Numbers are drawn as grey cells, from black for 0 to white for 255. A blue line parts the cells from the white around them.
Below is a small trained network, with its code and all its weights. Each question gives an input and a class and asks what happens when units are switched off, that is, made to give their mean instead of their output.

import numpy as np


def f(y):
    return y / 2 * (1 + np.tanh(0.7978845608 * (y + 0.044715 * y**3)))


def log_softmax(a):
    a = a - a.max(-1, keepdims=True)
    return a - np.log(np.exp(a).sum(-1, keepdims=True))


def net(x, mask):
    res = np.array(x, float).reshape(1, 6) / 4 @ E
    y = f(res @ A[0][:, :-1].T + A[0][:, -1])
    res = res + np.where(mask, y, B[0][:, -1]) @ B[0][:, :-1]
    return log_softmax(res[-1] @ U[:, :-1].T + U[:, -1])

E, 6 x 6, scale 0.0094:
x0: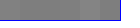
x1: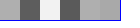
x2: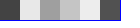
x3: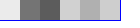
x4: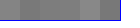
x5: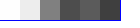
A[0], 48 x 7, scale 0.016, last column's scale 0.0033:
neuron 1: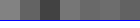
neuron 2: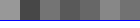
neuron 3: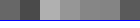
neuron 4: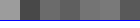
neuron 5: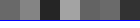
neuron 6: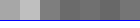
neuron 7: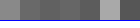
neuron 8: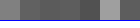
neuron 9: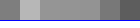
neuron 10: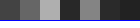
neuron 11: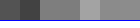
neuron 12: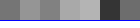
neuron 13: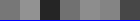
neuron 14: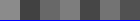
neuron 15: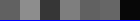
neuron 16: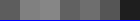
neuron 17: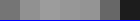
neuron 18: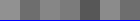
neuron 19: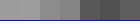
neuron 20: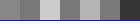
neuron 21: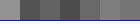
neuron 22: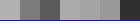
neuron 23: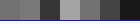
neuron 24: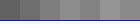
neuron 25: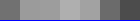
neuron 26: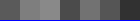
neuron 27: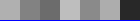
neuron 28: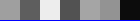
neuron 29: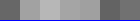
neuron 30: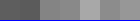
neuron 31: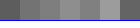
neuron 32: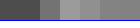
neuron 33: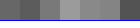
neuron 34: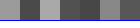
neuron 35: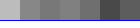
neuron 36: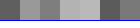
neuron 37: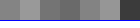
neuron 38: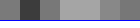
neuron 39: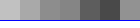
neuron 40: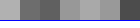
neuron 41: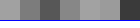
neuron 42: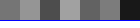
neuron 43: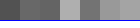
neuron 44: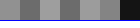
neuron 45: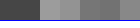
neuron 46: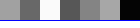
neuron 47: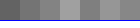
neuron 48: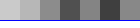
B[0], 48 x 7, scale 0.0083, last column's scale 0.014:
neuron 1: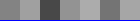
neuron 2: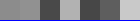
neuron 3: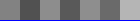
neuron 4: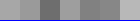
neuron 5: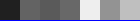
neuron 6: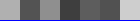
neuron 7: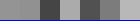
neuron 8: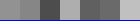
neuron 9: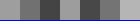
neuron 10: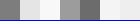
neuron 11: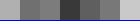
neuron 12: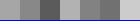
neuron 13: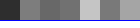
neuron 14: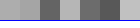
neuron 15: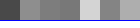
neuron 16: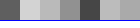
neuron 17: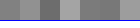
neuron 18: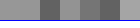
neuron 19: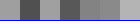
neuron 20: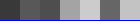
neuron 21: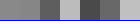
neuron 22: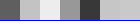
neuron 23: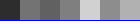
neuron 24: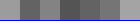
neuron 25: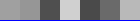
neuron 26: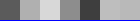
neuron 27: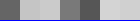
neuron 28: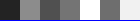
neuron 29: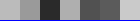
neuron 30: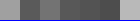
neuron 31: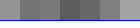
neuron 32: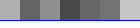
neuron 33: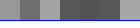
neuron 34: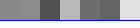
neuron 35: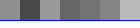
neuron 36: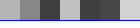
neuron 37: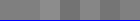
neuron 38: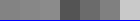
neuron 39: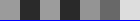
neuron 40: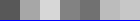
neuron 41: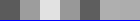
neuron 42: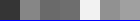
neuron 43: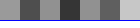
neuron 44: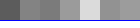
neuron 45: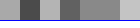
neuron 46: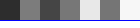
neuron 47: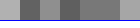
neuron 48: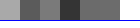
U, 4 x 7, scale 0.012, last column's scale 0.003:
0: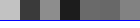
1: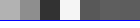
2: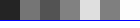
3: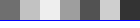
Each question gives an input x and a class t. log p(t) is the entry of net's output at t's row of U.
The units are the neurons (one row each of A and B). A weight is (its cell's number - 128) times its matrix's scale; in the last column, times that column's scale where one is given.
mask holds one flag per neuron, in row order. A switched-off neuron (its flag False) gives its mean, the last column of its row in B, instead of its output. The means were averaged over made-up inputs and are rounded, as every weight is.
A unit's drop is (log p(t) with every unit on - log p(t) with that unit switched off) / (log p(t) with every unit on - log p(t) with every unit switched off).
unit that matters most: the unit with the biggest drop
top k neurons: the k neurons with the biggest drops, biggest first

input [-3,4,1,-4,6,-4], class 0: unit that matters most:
neuron 11
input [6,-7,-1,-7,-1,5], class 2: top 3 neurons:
[neuron 5; neuron 23; neuron 15]
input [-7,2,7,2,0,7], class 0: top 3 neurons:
[neuron 39; neuron 48; neuron 6]
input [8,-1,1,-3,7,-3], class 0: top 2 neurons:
[neuron 22; neuron 27]
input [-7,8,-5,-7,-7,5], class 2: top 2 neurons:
[neuron 46; neuron 28]
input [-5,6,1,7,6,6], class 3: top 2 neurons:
[neuron 22; neuron 27]
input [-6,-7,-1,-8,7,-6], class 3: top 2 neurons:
[neuron 10; neuron 26]
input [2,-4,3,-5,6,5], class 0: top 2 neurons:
[neuron 48; neuron 39]
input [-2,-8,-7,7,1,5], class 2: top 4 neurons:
[neuron 5; neuron 42; neuron 13; neuron 23]
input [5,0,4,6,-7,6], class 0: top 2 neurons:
[neuron 39; neuron 10]
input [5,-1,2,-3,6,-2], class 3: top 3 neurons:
[neuron 48; neuron 39; neuron 10]
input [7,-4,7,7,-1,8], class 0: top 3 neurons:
[neuron 39; neuron 48; neuron 6]
